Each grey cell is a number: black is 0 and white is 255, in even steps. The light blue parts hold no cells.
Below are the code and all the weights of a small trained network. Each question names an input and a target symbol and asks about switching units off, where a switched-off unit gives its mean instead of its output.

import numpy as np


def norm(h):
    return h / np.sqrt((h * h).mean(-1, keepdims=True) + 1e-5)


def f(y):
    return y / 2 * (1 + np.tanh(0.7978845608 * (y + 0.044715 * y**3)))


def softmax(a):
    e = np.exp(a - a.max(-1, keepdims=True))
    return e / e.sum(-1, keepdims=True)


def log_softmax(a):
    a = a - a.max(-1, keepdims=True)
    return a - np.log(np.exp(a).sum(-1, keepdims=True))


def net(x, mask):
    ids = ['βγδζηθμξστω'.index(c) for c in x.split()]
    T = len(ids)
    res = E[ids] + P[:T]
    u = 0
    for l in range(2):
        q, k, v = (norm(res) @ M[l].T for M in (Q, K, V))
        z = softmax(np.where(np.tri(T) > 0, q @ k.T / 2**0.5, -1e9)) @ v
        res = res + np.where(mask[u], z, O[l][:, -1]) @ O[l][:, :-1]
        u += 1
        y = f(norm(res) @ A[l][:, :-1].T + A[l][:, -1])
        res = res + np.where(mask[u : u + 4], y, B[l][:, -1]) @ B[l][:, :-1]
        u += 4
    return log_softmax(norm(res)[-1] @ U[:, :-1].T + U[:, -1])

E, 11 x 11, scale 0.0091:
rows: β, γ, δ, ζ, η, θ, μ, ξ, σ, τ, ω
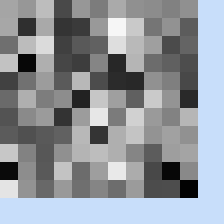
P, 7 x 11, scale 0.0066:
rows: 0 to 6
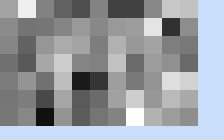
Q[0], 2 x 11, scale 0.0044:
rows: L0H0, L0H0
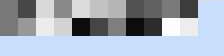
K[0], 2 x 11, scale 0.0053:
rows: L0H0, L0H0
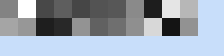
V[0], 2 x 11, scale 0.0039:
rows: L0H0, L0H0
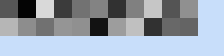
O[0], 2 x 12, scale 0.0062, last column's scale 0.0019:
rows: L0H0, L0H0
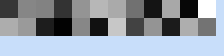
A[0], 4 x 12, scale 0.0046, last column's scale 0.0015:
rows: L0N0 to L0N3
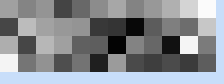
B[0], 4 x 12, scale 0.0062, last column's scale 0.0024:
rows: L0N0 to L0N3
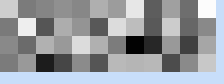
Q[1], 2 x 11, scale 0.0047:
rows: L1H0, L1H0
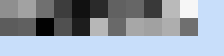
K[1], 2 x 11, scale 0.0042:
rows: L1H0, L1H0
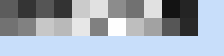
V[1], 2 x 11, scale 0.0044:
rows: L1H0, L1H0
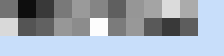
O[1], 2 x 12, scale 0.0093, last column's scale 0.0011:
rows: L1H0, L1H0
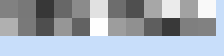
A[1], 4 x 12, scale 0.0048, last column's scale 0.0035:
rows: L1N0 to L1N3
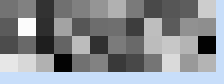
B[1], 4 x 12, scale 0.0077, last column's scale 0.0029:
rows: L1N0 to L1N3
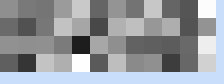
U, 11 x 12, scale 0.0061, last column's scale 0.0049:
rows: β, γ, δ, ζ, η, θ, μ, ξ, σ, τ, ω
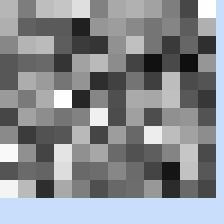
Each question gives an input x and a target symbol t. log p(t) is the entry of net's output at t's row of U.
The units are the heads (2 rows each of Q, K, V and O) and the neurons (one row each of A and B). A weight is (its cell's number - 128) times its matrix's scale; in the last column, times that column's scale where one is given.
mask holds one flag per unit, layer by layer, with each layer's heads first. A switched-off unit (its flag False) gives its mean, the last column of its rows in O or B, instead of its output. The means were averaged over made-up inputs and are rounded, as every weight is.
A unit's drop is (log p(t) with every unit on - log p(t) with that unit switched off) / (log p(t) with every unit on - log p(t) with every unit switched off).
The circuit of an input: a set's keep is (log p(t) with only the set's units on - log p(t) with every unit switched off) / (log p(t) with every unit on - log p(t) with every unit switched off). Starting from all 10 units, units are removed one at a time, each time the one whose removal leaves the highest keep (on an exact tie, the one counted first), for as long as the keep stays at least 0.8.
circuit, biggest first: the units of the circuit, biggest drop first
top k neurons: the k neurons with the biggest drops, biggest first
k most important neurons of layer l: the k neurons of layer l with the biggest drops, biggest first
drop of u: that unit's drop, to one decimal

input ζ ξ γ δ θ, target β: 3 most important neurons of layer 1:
(L1N1 L1N2 L1N3)
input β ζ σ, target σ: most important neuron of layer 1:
(L1N3)
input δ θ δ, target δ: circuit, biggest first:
(L1H0 L1N3)
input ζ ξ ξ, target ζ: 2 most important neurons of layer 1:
(L1N2 L1N1)
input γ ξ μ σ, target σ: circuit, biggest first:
(L1N3 L0H0 L1N1)
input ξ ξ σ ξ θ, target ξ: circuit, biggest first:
(L1H0 L0H0)
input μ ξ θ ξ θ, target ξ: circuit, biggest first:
(L1H0 L0H0 L1N3)
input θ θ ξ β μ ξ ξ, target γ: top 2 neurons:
(L1N2 L1N3)
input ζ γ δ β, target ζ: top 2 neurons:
(L1N3 L1N1)
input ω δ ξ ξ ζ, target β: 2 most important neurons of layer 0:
(L0N2 L0N0)
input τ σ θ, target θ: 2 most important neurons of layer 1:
(L1N3 L1N0)
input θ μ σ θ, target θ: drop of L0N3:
0.1
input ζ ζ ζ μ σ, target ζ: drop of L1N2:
0.0
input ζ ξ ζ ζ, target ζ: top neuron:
(L0N0)
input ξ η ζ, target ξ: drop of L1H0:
0.4
